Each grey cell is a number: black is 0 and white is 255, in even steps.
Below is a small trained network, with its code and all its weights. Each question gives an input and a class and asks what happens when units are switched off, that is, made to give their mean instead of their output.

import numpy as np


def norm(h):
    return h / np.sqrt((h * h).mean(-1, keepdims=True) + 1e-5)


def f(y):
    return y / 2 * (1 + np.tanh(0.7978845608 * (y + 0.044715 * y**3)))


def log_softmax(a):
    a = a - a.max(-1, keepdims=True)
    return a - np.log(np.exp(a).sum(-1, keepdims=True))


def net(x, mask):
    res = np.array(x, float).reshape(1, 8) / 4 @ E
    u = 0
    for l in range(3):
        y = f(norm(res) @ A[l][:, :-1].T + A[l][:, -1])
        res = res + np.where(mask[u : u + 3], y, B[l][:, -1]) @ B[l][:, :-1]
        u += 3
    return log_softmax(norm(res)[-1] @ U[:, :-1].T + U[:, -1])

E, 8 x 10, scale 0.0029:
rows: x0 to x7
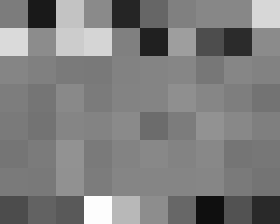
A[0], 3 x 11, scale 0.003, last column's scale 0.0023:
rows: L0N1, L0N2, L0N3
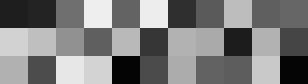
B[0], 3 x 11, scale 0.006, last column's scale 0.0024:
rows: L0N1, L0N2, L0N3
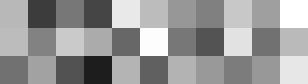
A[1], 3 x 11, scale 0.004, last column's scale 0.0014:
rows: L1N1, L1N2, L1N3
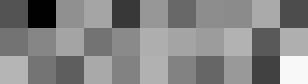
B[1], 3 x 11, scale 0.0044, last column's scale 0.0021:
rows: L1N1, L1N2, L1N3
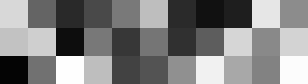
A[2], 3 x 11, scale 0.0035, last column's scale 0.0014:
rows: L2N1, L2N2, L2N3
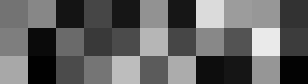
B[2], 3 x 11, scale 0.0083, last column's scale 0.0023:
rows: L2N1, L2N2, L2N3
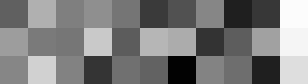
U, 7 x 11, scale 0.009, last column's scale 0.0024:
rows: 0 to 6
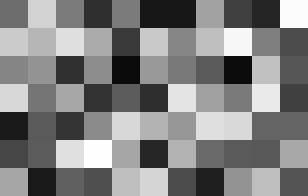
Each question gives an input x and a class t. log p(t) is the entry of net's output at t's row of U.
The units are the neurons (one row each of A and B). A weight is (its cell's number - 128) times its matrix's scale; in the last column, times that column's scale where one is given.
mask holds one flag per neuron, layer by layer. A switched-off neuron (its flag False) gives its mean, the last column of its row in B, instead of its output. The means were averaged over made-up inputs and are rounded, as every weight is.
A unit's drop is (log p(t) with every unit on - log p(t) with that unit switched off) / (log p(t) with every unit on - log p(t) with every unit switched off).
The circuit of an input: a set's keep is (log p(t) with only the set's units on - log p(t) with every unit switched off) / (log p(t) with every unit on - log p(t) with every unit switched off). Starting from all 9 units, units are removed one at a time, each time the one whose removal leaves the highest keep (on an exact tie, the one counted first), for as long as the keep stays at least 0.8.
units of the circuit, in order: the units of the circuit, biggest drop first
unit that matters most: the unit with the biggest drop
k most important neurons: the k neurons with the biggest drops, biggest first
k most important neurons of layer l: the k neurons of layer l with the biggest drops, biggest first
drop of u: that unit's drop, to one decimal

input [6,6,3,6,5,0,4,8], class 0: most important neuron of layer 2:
[L2N3]
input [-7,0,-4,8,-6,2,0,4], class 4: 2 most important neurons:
[L2N1; L2N2]
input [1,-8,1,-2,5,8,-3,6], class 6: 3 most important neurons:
[L0N1; L1N1; L0N3]
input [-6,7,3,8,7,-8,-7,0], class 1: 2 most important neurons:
[L0N2; L2N1]
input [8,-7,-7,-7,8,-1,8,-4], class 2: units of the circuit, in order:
[L2N2; L2N1]
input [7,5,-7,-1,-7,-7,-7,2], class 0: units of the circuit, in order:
[L2N3; L0N3]
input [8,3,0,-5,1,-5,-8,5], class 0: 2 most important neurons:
[L2N3; L0N3]
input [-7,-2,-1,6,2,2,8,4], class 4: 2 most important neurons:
[L2N1; L2N3]
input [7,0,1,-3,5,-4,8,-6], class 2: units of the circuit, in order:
[L2N2; L1N1]
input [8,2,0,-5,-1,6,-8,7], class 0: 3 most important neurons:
[L2N3; L0N3; L0N2]
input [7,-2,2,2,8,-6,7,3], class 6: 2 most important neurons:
[L0N1; L2N2]
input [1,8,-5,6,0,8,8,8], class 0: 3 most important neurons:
[L2N3; L2N2; L0N2]
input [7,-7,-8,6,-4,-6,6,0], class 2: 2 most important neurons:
[L2N2; L2N1]
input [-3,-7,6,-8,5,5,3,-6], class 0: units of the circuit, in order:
[L2N1]
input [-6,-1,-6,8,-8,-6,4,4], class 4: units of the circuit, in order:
[L2N1; L2N2]
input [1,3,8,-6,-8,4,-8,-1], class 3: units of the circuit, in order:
[L0N3; L2N3]
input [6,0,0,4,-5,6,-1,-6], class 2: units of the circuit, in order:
[L2N2; L1N1]
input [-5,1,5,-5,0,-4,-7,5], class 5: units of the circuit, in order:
[L1N3; L2N3]
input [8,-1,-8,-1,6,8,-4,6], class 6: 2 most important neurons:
[L0N1; L2N2]
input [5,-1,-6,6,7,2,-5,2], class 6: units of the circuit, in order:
[L0N1]
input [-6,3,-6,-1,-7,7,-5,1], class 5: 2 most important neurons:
[L0N1; L2N3]
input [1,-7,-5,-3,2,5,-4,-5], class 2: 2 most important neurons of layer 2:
[L2N2; L2N3]
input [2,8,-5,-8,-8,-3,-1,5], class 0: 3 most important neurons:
[L2N3; L0N3; L2N2]
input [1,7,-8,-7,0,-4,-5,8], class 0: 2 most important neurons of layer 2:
[L2N3; L2N2]
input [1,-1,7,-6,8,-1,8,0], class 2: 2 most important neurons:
[L2N2; L0N3]
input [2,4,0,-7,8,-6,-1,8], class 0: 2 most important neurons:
[L2N3; L0N2]
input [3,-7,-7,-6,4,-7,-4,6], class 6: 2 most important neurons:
[L0N1; L1N1]
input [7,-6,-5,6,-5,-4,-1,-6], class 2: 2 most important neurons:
[L2N2; L2N1]
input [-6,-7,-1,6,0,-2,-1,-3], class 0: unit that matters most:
L2N1
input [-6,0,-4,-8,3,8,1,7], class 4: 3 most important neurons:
[L2N1; L2N2; L0N1]
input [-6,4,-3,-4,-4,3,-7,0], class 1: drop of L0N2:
0.5
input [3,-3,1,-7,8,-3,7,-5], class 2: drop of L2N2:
0.4
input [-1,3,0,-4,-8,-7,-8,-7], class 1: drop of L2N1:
0.0
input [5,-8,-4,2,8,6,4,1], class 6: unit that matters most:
L0N1
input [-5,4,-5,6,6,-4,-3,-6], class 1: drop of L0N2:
0.4
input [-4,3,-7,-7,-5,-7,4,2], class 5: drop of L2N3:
0.1
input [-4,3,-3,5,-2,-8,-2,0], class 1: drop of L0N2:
0.4
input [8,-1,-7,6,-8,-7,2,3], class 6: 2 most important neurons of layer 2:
[L2N2; L2N1]
